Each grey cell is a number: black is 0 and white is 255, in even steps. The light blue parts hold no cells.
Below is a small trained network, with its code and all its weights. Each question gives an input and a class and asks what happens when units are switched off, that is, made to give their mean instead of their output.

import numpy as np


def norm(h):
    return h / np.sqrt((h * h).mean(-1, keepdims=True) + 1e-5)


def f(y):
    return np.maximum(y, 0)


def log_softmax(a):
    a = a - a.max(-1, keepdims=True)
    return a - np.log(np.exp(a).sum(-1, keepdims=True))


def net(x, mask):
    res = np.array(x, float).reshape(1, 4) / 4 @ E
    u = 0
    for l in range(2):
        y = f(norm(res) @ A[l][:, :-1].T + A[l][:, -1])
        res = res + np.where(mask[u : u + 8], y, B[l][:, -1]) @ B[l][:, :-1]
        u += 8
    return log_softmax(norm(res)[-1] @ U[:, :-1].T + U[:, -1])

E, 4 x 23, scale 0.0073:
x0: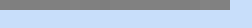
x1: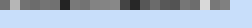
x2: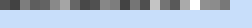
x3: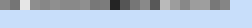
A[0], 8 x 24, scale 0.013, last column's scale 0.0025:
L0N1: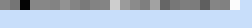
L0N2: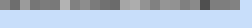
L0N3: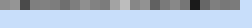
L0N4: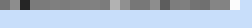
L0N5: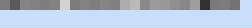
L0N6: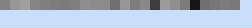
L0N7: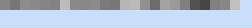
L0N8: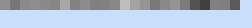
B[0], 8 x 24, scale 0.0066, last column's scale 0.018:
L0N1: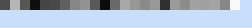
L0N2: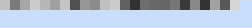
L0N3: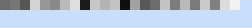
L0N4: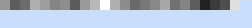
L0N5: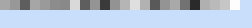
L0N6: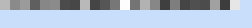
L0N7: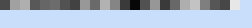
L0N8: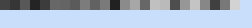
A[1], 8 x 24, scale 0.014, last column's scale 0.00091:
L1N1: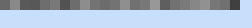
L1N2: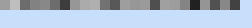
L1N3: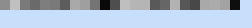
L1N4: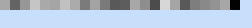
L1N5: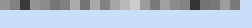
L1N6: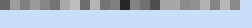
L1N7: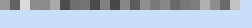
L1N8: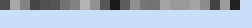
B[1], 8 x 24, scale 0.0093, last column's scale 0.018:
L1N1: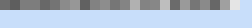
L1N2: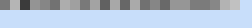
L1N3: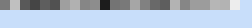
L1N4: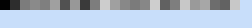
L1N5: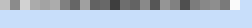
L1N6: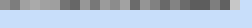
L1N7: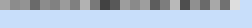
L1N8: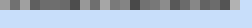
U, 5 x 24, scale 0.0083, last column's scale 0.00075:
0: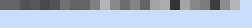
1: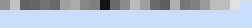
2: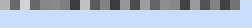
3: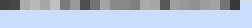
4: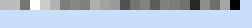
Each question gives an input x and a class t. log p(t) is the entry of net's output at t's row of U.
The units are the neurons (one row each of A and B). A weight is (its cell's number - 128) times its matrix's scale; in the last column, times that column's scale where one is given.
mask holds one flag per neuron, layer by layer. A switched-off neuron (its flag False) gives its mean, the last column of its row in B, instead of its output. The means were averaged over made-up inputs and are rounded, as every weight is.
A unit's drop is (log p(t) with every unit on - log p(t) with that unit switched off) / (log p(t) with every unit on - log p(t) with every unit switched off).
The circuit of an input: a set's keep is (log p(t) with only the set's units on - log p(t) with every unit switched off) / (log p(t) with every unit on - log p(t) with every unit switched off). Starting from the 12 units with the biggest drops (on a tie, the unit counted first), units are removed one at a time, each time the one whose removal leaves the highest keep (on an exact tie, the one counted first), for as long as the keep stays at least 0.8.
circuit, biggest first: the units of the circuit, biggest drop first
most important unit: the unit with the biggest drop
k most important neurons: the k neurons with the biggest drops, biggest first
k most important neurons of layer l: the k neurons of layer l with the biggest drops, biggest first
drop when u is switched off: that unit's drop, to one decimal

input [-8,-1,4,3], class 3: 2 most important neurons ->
L0N1, L0N6
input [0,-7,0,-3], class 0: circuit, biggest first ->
L0N8
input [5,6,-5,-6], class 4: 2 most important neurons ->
L0N3, L0N4
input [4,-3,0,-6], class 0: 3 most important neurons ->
L0N8, L0N7, L0N1
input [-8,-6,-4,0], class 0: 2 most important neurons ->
L0N7, L0N8
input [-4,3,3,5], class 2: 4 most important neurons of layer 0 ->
L0N5, L0N3, L0N6, L0N1
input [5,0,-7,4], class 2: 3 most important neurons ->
L0N5, L0N7, L0N1
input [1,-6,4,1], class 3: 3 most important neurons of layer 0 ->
L0N2, L0N1, L0N6
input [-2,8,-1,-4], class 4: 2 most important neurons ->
L0N7, L0N8
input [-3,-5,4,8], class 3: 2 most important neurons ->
L1N4, L0N1
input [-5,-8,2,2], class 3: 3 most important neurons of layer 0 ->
L0N2, L0N1, L0N5
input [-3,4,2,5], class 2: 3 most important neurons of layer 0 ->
L0N5, L0N3, L0N6
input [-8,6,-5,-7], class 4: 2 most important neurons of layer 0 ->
L0N3, L0N4
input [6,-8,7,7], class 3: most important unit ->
L1N4
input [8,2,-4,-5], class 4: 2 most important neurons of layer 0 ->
L0N3, L0N4
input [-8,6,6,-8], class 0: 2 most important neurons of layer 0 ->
L0N5, L0N4
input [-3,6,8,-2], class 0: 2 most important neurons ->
L0N5, L0N3
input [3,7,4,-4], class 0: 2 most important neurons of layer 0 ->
L0N5, L0N3
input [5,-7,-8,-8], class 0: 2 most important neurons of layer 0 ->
L0N8, L0N7
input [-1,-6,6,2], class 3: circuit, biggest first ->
L0N1
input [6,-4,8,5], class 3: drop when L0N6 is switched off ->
0.1
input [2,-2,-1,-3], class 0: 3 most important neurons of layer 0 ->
L0N8, L0N7, L0N1
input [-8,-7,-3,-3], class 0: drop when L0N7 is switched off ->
1.1
